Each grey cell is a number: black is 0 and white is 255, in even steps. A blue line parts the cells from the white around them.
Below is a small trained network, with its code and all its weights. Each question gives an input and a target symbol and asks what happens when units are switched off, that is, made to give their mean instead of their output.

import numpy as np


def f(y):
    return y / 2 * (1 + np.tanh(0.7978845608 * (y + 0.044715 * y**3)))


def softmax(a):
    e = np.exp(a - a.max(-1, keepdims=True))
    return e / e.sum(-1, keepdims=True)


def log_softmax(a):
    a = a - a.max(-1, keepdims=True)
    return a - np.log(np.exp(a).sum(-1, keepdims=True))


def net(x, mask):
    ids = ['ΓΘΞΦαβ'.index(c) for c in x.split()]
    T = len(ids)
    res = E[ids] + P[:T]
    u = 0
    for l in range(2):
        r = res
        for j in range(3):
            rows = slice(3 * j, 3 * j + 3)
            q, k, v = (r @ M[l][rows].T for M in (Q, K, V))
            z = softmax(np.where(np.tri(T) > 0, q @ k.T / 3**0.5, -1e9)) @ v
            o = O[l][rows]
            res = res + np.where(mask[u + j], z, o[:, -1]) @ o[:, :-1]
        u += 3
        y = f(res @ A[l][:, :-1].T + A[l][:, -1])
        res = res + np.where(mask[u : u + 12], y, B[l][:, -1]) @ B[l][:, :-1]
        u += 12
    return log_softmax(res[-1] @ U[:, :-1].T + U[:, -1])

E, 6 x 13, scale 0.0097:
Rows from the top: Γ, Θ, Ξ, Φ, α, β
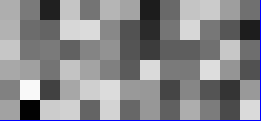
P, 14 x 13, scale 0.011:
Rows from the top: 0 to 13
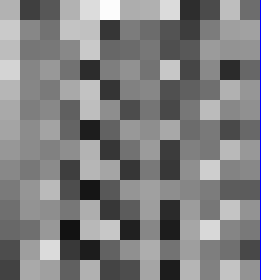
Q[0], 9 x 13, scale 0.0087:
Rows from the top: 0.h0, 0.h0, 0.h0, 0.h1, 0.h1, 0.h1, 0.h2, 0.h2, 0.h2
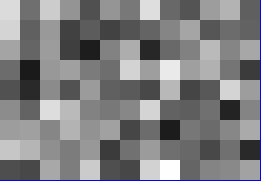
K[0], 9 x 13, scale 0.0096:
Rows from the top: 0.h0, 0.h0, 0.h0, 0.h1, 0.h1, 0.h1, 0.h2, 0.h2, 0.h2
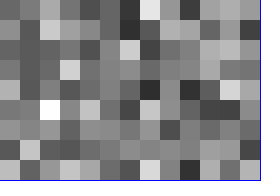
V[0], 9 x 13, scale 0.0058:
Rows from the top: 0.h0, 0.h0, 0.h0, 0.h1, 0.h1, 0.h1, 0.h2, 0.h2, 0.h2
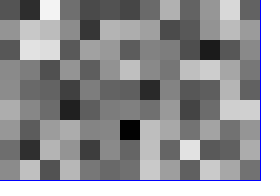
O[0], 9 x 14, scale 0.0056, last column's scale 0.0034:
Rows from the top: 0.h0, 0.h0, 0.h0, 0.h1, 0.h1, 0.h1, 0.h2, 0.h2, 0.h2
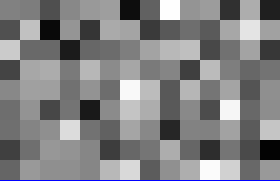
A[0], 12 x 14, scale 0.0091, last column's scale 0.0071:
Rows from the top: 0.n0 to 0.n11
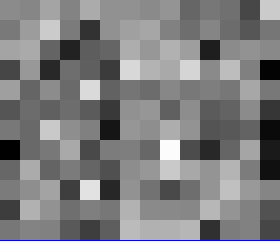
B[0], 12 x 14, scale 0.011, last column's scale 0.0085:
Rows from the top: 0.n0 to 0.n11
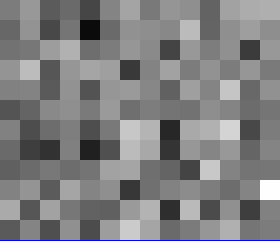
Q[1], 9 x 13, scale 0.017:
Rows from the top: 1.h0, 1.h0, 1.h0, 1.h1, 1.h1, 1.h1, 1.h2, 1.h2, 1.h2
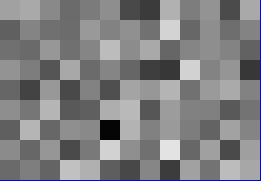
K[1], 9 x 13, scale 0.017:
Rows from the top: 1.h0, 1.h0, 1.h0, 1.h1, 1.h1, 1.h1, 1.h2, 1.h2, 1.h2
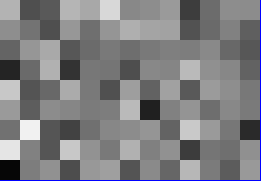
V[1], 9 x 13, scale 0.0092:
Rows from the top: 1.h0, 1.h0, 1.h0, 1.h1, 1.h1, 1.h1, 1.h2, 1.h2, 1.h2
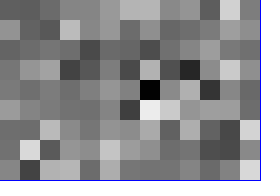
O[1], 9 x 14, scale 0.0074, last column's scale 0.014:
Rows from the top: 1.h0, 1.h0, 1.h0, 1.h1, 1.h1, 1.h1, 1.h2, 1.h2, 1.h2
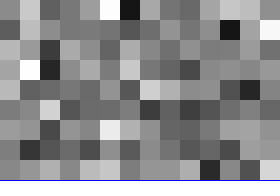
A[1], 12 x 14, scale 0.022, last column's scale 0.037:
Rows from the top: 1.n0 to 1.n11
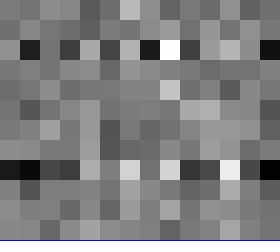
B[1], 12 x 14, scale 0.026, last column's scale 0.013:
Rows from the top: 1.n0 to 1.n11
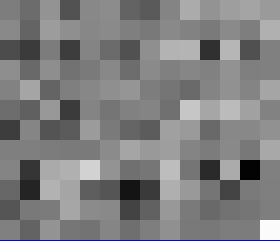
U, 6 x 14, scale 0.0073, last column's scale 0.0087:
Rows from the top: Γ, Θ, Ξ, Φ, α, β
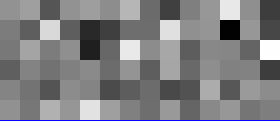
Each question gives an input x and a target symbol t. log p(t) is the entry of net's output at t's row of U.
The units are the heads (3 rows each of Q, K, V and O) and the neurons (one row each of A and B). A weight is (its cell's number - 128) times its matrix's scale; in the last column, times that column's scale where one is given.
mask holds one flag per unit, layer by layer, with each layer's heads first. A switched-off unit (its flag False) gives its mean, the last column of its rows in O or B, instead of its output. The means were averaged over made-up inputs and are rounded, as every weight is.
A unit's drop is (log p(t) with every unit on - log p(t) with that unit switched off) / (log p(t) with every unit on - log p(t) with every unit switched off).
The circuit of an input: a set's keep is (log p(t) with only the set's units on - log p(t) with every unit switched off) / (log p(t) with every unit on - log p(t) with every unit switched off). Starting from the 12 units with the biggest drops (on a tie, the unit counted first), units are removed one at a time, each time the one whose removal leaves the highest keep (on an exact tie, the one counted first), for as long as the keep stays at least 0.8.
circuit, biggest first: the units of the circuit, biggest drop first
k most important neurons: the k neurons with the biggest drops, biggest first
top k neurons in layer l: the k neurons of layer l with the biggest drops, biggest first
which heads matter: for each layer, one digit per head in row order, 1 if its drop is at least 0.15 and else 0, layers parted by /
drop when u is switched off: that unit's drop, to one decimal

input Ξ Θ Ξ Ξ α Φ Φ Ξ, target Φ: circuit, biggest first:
[1.h1; 1.n6; 1.h2]
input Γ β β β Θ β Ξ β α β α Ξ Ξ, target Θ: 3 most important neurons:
[0.n2; 0.n9; 1.n0]
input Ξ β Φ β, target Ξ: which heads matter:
001 / 000
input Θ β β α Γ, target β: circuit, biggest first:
[1.h2; 1.n11]
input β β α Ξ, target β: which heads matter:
100 / 100
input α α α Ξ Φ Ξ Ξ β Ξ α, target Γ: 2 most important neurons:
[0.n9; 0.n2]
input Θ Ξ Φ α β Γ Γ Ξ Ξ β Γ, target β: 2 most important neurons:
[0.n1; 1.n11]
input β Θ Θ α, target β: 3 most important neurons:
[1.n1; 1.n4; 0.n7]
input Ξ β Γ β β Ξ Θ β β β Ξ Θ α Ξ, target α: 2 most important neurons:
[0.n1; 0.n4]
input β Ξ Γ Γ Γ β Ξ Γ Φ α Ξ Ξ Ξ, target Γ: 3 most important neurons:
[0.n2; 1.n0; 0.n9]
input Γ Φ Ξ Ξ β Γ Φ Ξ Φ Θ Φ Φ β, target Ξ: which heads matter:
111 / 000
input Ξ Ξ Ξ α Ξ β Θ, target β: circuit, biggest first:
[1.h0; 0.h1]
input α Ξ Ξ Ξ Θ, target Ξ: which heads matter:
000 / 001
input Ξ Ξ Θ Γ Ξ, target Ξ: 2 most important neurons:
[1.n7; 0.n0]
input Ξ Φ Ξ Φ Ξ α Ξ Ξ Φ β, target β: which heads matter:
110 / 100
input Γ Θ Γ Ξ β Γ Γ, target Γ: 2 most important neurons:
[0.n9; 0.n10]
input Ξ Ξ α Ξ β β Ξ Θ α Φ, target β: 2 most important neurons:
[1.n1; 0.n2]
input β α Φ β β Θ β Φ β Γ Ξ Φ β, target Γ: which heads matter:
001 / 000
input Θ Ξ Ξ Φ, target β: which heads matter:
010 / 100
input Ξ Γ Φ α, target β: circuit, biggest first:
[0.h1; 1.h0]
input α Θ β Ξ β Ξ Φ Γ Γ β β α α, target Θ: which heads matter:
111 / 100
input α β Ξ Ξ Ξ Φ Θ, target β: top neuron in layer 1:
[1.n4]
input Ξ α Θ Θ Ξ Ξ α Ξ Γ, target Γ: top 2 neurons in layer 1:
[1.n5; 1.n11]
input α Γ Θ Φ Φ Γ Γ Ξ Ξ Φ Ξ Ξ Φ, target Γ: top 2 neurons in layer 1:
[1.n0; 1.n11]
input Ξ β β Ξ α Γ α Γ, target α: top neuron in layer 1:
[1.n7]
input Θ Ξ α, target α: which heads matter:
000 / 001
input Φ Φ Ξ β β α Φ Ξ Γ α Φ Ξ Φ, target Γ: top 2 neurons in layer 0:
[0.n10; 0.n9]
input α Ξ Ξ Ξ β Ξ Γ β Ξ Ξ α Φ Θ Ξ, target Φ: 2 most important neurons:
[1.n6; 1.n7]
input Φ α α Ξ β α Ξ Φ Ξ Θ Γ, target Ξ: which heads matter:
000 / 011
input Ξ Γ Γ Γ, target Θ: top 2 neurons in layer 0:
[0.n10; 0.n9]
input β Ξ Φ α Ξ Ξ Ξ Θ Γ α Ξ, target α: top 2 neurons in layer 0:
[0.n1; 0.n9]
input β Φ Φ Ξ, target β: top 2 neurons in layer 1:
[1.n1; 1.n11]
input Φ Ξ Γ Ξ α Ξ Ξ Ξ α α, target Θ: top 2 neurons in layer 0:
[0.n2; 0.n9]
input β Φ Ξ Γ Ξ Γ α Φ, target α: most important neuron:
[0.n1]
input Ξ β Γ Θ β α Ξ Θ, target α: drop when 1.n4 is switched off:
0.0
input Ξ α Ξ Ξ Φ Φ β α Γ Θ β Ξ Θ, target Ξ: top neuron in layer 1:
[1.n4]
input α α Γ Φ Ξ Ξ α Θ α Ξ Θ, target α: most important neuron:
[0.n9]
